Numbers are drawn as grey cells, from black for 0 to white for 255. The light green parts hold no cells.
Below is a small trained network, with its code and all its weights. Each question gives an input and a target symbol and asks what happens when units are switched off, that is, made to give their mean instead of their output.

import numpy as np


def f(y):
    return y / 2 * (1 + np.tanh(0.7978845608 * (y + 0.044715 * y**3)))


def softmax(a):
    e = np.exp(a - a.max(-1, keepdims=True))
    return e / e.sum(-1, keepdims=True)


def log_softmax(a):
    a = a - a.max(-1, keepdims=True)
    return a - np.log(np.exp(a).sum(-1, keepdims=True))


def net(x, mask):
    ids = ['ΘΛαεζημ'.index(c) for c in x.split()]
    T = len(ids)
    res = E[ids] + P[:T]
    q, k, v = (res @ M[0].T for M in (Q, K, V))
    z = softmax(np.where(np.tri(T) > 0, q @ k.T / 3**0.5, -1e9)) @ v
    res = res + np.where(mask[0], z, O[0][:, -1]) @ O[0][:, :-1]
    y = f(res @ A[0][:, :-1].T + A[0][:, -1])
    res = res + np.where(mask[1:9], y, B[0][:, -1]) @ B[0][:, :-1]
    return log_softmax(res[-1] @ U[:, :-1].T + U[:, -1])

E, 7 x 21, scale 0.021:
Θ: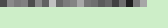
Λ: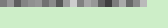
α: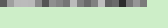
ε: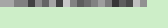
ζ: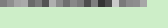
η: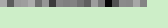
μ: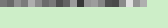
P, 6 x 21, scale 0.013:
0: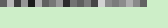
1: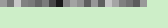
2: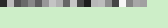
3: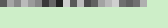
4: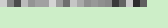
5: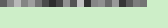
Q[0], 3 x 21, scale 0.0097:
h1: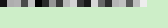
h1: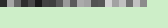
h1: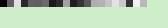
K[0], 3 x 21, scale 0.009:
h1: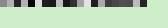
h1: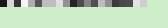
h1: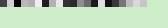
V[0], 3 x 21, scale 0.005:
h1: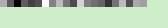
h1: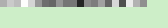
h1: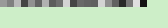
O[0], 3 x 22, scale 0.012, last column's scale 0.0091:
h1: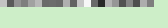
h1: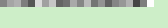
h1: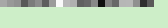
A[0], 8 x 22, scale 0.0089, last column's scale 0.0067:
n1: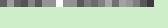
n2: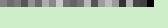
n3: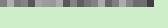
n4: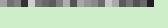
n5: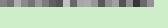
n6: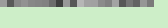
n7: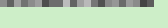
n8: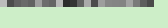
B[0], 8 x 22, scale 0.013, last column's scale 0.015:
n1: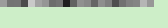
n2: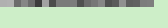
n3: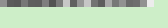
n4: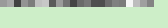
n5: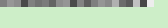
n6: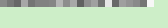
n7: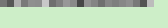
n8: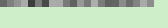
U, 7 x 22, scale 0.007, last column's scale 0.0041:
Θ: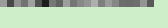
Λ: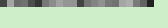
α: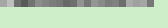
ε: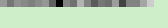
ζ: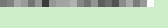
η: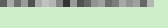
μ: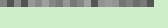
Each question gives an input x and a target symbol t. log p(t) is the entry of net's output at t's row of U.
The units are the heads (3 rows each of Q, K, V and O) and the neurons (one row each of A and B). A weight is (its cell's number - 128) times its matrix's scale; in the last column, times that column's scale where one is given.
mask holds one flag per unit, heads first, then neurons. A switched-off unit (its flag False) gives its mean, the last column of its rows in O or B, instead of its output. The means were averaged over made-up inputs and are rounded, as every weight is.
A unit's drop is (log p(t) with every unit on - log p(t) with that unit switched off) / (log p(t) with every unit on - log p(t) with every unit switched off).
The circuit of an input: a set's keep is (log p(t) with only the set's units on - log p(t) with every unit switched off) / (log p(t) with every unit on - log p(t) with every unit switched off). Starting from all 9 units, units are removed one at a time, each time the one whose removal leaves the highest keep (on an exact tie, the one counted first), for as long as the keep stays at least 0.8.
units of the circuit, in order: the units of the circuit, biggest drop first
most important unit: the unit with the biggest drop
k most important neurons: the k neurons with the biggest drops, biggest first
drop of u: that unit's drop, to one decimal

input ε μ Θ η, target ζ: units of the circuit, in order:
(h1, n5)
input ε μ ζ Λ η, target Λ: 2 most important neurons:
(n3, n1)
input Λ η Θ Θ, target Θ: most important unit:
n6
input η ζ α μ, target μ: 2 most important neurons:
(n7, n5)
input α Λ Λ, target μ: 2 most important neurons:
(n3, n1)
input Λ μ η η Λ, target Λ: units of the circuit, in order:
(h1, n3)
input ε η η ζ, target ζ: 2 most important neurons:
(n5, n3)
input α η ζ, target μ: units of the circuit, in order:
(n3, n1, h1)
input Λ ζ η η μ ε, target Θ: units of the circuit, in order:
(n6, h1)
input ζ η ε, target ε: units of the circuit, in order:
(h1, n6)
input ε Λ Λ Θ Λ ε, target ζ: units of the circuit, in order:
(h1, n5)
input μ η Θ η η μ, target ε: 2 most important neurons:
(n6, n3)
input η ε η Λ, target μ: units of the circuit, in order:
(h1, n7)
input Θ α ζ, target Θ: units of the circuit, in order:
(h1)
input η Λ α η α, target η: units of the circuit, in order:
(h1, n3)
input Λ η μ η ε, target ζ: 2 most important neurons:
(n5, n1)
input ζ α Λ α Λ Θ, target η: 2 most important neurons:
(n6, n3)
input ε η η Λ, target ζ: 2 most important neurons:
(n5, n3)
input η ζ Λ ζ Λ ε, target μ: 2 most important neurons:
(n7, n5)
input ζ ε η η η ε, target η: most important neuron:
(n6)
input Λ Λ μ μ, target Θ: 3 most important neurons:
(n6, n7, n4)
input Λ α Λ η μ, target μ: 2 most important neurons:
(n3, n1)
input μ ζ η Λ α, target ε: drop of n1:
0.0
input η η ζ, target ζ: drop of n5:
0.2
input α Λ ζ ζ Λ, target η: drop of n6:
0.1
